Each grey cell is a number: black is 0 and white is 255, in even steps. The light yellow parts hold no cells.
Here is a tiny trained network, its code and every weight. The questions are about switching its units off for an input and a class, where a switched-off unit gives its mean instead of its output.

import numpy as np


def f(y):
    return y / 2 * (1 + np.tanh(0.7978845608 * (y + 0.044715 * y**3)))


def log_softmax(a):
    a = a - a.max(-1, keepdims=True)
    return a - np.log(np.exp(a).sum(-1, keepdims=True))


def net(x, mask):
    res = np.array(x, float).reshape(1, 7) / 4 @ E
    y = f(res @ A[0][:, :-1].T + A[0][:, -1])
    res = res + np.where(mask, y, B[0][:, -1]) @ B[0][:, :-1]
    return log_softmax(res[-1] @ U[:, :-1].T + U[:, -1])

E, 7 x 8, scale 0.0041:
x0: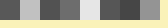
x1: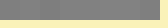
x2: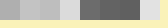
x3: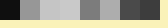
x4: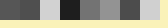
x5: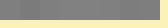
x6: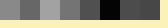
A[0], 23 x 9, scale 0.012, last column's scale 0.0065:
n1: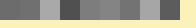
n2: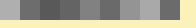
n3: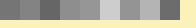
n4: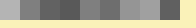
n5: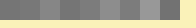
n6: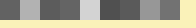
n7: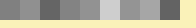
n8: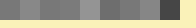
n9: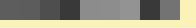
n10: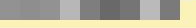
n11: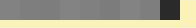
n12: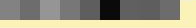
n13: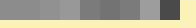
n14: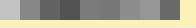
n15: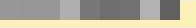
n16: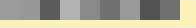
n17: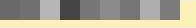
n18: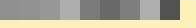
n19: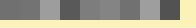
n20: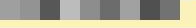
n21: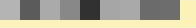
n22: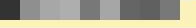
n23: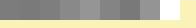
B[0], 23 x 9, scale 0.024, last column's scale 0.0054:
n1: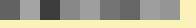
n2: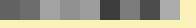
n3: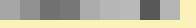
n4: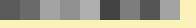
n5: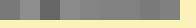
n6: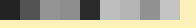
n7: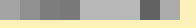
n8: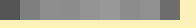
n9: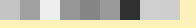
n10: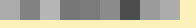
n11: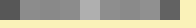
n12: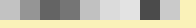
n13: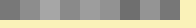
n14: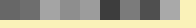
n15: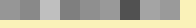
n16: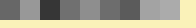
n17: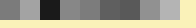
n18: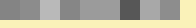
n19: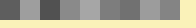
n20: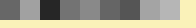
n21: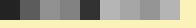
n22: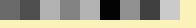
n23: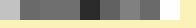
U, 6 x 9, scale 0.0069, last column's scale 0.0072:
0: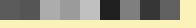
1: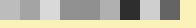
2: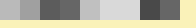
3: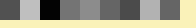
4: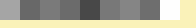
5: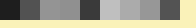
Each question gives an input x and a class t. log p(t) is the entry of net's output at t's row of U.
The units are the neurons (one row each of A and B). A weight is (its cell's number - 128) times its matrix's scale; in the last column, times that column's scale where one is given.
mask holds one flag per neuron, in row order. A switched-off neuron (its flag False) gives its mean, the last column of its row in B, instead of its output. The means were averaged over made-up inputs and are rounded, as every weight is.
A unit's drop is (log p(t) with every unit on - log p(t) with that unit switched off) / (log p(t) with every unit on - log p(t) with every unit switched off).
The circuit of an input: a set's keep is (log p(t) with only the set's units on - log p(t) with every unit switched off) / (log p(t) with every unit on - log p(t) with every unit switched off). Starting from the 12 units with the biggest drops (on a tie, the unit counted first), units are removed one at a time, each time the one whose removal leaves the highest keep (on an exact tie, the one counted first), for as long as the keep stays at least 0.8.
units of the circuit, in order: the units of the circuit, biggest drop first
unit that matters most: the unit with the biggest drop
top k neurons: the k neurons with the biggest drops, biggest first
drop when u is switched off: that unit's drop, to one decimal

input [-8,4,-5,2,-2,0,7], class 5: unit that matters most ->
n21
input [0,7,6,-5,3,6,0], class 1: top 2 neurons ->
[n22 n10]
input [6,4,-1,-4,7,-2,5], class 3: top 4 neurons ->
[n17 n1 n19 n21]
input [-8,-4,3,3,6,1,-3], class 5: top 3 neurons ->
[n21 n20 n16]
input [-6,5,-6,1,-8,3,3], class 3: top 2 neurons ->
[n20 n16]
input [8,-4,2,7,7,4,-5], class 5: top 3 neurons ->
[n6 n2 n14]
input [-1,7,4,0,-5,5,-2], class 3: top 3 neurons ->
[n9 n20 n16]
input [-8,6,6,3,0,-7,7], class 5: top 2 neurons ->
[n21 n9]
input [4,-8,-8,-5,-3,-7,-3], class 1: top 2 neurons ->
[n9 n22]
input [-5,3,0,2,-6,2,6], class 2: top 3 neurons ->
[n12 n17 n6]
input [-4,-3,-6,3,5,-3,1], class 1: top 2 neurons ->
[n9 n6]
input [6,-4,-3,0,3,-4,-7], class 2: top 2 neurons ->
[n3 n7]
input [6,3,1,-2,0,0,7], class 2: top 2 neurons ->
[n12 n21]
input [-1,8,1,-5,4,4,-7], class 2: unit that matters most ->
n3
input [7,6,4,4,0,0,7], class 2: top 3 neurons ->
[n12 n21 n9]
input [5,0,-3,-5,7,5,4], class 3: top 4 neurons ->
[n17 n1 n22 n19]
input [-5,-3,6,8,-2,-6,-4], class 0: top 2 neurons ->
[n22 n9]
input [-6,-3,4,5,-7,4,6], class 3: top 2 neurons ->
[n20 n16]
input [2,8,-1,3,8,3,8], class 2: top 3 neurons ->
[n12 n20 n16]
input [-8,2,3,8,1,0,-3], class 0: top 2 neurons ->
[n22 n6]
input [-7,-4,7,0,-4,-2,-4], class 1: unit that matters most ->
n10
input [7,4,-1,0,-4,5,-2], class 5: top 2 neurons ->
[n6 n17]
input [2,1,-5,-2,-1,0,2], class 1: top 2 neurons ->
[n9 n22]
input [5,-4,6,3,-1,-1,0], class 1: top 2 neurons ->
[n10 n15]
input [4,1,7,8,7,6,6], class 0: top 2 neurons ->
[n22 n9]
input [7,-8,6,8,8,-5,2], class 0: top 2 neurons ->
[n22 n20]
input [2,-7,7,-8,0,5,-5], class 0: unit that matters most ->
n2
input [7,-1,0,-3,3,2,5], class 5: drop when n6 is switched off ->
1.2
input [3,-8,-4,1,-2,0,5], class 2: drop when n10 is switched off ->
0.2
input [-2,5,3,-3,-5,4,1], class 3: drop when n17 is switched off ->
-0.1
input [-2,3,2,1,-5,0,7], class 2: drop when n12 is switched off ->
1.2
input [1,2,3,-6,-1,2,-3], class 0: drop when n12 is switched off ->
0.1
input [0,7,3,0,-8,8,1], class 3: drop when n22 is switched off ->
0.0
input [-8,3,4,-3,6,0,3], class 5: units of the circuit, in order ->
[n21]
